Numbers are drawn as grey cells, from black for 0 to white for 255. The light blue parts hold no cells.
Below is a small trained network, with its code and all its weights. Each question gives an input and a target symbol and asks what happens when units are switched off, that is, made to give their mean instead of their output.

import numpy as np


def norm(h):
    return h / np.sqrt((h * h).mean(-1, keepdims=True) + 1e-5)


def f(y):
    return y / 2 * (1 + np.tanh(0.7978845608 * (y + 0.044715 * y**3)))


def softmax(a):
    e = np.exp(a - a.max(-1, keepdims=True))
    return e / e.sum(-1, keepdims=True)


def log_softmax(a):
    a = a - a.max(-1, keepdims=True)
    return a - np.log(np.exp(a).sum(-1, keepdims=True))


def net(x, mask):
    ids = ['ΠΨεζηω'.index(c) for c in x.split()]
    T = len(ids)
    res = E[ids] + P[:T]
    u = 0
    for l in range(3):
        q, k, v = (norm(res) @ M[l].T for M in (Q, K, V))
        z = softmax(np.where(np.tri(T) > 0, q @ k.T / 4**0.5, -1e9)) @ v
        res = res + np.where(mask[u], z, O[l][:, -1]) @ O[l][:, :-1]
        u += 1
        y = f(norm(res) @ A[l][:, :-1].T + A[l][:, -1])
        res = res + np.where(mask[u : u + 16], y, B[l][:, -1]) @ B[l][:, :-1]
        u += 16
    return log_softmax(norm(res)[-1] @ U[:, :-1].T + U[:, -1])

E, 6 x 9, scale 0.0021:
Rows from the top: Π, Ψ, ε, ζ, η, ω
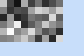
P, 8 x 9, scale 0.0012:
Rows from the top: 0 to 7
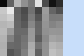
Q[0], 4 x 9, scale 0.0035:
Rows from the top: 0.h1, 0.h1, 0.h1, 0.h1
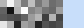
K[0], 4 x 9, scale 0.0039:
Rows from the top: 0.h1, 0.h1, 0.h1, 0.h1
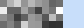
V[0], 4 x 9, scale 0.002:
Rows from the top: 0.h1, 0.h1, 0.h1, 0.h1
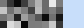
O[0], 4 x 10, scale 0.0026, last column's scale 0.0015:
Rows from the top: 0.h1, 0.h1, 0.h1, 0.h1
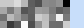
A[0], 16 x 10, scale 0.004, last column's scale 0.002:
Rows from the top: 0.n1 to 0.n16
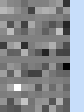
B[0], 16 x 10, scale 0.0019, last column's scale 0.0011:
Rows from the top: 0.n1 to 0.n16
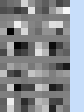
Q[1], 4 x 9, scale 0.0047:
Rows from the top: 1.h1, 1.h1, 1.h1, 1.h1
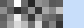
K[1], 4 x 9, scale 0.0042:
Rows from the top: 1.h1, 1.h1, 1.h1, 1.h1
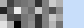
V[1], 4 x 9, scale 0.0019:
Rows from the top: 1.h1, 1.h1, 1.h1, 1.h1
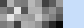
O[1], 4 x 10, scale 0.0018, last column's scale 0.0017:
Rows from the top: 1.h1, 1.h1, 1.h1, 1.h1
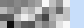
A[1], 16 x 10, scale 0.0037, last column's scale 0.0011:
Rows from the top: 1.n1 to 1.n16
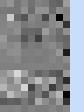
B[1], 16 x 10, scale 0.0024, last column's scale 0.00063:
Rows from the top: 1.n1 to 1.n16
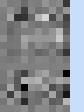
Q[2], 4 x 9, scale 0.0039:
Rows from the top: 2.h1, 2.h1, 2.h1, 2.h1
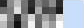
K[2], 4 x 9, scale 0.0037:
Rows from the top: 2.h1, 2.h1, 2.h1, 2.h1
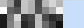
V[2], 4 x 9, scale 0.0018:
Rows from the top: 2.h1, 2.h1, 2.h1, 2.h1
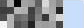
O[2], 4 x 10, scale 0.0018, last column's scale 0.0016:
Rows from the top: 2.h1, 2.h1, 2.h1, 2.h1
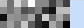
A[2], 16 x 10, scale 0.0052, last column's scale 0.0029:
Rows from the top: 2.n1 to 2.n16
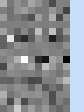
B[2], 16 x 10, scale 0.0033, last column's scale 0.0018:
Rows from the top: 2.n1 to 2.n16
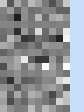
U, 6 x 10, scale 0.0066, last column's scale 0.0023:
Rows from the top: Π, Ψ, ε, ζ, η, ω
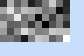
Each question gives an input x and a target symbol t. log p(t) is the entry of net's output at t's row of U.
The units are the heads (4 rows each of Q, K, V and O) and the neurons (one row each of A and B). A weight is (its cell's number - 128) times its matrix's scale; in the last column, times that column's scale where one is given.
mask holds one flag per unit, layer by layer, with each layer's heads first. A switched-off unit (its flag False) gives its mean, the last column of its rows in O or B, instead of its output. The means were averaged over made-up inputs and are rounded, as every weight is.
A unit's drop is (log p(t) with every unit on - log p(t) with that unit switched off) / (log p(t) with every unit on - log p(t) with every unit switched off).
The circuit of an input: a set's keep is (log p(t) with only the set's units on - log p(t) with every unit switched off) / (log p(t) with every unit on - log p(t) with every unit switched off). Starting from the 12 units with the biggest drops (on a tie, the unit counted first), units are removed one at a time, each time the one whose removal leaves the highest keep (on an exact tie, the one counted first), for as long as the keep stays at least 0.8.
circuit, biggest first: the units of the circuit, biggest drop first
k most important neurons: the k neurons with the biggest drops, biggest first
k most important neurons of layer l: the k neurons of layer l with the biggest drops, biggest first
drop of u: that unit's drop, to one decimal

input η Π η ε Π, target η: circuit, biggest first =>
2.n6
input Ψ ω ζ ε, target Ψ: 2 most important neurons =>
0.n4, 2.n12
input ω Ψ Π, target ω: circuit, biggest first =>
2.h1, 0.h1
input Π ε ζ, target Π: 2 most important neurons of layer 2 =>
2.n1, 2.n14
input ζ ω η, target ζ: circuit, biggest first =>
2.h1, 2.n10
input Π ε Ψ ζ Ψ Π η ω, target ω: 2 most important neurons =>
0.n13, 1.n13
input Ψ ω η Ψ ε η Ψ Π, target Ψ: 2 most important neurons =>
0.n4, 2.n12
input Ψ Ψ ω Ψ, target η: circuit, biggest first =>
0.h1, 2.n6
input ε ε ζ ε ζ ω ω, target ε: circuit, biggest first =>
2.n5, 1.h1
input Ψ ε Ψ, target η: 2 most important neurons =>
2.n6, 0.n2
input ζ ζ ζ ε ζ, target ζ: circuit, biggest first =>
0.h1, 2.h1
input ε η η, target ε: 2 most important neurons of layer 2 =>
2.n5, 2.n3
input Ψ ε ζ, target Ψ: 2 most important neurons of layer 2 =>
2.n12, 2.n15
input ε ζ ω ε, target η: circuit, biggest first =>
0.h1
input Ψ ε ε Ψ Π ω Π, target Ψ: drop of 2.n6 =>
-0.1
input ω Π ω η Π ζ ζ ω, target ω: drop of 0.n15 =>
0.2
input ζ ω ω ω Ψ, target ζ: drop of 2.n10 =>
0.3
